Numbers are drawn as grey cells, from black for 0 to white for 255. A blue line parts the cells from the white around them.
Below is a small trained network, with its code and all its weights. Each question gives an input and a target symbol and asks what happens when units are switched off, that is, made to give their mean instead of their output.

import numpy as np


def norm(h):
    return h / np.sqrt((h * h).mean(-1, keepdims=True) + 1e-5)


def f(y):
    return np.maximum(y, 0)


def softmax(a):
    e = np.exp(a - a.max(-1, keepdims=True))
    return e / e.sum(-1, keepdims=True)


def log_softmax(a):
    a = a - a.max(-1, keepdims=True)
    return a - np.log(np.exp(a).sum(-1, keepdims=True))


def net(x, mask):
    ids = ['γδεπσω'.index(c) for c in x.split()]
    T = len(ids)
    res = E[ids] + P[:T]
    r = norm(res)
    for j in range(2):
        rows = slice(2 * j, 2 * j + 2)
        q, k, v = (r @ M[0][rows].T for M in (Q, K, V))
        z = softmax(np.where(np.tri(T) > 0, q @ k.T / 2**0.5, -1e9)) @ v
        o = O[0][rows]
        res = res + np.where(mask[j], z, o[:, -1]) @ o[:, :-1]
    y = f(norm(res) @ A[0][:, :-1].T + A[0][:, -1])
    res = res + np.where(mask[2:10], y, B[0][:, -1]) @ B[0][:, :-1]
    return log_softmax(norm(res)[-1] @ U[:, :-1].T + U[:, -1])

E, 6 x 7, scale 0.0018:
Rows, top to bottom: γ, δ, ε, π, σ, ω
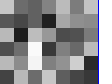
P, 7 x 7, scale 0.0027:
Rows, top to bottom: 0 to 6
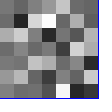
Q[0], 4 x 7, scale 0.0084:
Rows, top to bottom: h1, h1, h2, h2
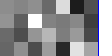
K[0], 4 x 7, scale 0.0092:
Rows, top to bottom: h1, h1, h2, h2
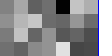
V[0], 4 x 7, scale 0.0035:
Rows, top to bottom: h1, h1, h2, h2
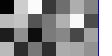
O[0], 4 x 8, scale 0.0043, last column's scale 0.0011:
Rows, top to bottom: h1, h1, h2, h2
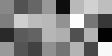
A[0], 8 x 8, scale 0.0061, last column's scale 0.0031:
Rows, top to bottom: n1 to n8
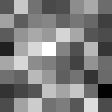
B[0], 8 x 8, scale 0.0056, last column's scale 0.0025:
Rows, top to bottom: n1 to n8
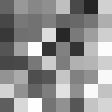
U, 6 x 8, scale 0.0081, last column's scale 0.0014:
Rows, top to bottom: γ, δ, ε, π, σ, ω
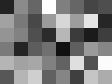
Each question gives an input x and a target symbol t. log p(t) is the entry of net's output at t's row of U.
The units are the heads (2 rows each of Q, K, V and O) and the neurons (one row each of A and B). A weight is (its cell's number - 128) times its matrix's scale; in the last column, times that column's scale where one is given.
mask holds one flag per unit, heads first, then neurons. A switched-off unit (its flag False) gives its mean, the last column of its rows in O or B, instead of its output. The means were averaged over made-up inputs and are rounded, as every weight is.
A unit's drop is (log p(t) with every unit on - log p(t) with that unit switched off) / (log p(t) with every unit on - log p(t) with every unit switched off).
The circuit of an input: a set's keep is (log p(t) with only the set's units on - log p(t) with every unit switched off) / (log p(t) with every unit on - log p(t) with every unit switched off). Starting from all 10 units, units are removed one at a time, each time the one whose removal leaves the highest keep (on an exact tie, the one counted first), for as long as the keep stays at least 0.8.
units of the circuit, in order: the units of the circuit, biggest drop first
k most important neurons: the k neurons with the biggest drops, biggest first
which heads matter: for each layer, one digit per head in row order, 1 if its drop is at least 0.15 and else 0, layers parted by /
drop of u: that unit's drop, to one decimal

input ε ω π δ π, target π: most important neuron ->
[n4]
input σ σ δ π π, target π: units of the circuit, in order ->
[h1 n4]
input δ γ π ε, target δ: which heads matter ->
01
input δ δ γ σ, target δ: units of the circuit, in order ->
[h2 n7]
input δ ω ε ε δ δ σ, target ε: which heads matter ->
00
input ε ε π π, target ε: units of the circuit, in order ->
[h2 h1 n4]
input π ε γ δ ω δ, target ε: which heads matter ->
00
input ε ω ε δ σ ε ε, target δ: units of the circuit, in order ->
[h2 h1 n7]
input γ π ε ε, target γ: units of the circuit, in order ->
[h1 n3]
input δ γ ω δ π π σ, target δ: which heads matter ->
11
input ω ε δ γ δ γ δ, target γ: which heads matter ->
10
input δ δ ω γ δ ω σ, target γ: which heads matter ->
00
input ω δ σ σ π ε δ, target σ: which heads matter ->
11
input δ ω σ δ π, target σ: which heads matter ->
11
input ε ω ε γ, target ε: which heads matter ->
10
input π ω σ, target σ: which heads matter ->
00
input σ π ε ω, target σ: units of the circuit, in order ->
[h2]
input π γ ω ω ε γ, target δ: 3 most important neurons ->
[n5 n4 n3]
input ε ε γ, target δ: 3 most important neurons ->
[n5 n4 n8]
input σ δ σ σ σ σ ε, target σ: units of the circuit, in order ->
[h1 h2]
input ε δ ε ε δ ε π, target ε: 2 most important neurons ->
[n4 n8]
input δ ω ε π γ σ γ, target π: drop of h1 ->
0.9
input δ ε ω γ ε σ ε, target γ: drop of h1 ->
1.1
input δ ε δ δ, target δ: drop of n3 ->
0.0
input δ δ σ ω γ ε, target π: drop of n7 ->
0.1
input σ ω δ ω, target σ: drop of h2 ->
0.3
